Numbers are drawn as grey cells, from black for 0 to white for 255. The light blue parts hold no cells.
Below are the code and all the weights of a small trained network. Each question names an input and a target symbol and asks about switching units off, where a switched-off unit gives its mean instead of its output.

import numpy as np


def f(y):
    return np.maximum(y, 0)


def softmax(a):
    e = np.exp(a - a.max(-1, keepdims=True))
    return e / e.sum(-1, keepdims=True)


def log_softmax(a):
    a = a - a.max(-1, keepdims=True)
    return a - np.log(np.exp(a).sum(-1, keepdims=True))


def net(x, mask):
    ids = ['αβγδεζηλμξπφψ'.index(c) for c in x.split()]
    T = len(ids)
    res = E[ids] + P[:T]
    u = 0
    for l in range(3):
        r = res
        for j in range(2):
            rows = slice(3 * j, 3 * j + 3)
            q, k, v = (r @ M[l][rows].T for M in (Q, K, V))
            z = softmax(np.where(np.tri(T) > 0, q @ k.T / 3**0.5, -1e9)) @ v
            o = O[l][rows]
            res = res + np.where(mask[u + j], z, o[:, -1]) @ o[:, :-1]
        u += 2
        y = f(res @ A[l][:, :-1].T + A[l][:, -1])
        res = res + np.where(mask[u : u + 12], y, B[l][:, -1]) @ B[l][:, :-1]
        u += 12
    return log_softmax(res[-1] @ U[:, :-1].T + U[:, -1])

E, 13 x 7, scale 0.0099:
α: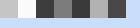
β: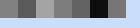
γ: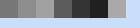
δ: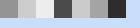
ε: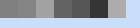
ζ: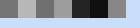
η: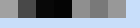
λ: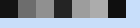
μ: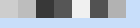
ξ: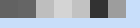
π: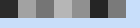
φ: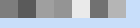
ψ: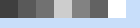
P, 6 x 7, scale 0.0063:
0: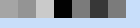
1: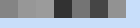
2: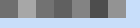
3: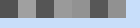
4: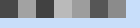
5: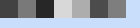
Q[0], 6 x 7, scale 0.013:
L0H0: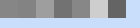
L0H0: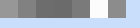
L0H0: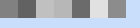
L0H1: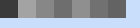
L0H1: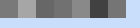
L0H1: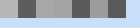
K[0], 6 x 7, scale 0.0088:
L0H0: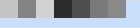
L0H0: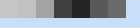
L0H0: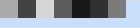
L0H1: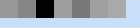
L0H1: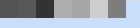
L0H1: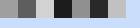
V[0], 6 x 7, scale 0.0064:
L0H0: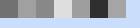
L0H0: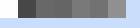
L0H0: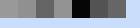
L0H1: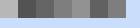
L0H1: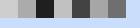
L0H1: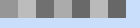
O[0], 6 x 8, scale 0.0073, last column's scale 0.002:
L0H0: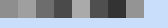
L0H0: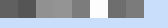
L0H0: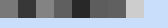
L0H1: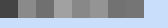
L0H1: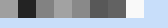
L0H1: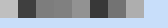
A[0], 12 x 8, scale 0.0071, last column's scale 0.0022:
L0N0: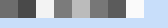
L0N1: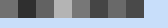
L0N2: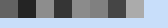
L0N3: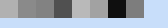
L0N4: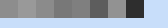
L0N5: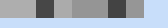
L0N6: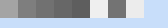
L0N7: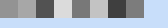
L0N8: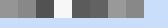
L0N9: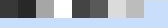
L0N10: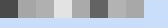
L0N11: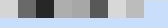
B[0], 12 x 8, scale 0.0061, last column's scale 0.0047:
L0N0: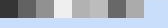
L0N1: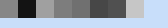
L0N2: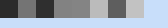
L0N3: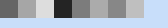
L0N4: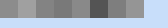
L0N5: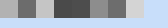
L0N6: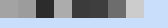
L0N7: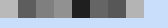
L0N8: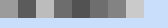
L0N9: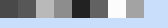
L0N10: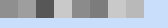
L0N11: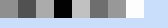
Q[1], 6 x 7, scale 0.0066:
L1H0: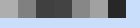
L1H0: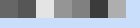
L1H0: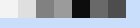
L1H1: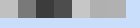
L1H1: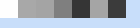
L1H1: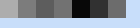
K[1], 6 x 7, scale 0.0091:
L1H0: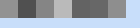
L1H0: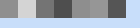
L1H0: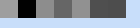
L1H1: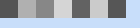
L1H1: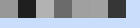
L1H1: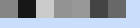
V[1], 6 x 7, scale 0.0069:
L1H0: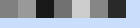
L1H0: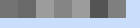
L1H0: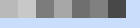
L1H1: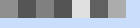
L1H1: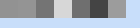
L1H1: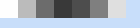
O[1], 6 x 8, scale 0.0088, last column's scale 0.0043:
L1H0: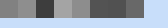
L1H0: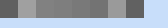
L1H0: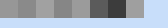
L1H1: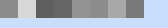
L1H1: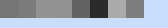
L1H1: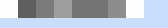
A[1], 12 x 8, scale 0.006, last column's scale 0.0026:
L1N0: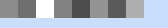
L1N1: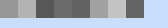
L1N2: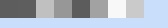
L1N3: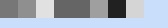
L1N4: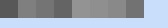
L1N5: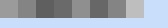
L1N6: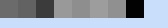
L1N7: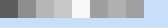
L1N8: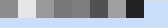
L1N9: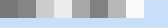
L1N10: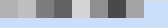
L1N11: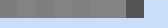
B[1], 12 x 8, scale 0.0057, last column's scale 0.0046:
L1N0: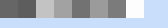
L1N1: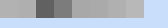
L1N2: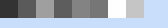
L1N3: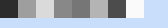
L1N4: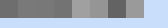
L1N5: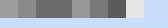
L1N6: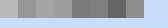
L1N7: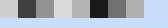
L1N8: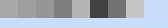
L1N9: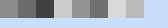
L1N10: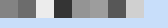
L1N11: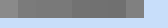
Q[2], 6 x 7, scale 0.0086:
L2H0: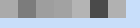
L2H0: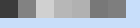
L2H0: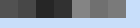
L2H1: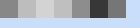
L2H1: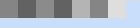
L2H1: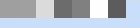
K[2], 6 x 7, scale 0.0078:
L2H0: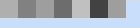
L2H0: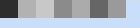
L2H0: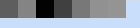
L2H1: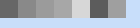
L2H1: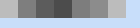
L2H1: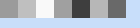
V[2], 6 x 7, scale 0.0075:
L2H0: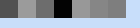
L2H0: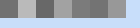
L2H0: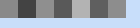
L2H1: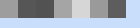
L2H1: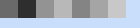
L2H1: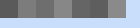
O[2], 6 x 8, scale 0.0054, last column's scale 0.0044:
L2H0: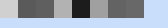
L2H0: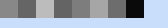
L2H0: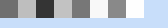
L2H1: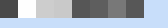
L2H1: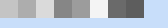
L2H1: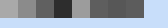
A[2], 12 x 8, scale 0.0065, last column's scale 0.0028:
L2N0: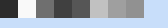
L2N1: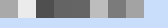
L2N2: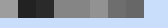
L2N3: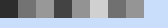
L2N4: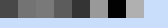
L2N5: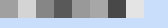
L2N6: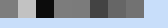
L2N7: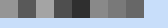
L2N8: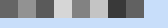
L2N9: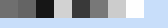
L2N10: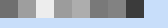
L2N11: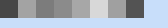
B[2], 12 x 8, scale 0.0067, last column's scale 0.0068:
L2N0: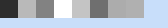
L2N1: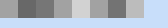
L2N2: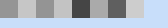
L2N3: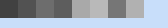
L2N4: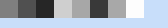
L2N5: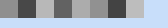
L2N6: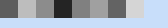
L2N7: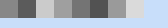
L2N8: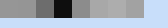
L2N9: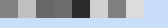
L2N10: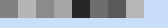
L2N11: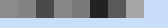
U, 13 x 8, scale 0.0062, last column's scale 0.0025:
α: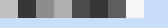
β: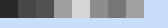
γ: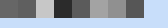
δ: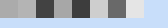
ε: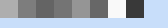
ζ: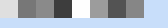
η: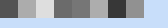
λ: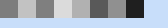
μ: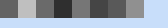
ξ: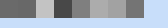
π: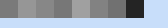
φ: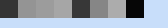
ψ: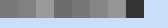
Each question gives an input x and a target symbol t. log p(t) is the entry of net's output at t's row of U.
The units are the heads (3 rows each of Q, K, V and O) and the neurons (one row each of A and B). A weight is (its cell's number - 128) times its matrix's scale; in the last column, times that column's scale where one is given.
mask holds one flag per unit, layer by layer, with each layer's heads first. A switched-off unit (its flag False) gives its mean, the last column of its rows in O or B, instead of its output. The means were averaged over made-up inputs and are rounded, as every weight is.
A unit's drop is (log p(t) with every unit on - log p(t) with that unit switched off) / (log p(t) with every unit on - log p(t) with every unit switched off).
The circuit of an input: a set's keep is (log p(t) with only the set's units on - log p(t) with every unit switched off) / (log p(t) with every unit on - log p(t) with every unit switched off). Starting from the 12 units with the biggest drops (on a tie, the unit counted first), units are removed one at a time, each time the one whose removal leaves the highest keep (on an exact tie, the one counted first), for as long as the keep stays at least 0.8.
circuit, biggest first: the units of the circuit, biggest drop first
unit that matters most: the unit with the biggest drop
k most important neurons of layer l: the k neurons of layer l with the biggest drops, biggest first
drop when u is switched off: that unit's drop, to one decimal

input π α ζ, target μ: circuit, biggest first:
(L0H0; L1H1; L2H1; L2N6)
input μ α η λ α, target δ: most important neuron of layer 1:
(L1N3)
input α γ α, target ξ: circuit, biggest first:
(L1H0; L0H0; L0N9; L1N2)
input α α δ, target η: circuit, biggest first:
(L0N0; L2N10; L1N3; L0N3)
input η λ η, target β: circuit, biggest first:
(L1H1; L2N0; L0N2)
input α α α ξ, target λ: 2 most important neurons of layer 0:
(L0N0; L0N10)
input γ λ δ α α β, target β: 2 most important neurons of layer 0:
(L0N0; L0N1)
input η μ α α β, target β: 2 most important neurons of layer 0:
(L0N1; L0N0)
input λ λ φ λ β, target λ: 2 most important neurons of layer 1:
(L1N7; L1N9)
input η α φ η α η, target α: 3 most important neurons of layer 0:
(L0N11; L0N1; L0N6)
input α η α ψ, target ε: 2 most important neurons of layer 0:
(L0N9; L0N10)
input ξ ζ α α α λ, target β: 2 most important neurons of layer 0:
(L0N2; L0N10)
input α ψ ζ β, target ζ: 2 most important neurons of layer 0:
(L0N9; L0N10)
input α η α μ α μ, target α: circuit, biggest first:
(L0H1)
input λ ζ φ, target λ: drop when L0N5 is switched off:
0.1
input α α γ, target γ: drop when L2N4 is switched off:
0.2
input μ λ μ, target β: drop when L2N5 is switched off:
0.0
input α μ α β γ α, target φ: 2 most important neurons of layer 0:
(L0N1; L0N9)
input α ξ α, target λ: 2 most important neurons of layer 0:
(L0N0; L0N6)
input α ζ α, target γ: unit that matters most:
L1H0
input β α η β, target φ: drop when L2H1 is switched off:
0.1
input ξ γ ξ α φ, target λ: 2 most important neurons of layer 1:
(L1N7; L1N9)
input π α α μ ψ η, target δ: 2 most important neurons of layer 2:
(L2N2; L2N9)
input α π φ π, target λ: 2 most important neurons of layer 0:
(L0N0; L0N10)
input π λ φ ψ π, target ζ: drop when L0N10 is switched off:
0.1
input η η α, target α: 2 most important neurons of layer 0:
(L0N6; L0N7)
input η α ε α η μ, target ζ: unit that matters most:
L0H0
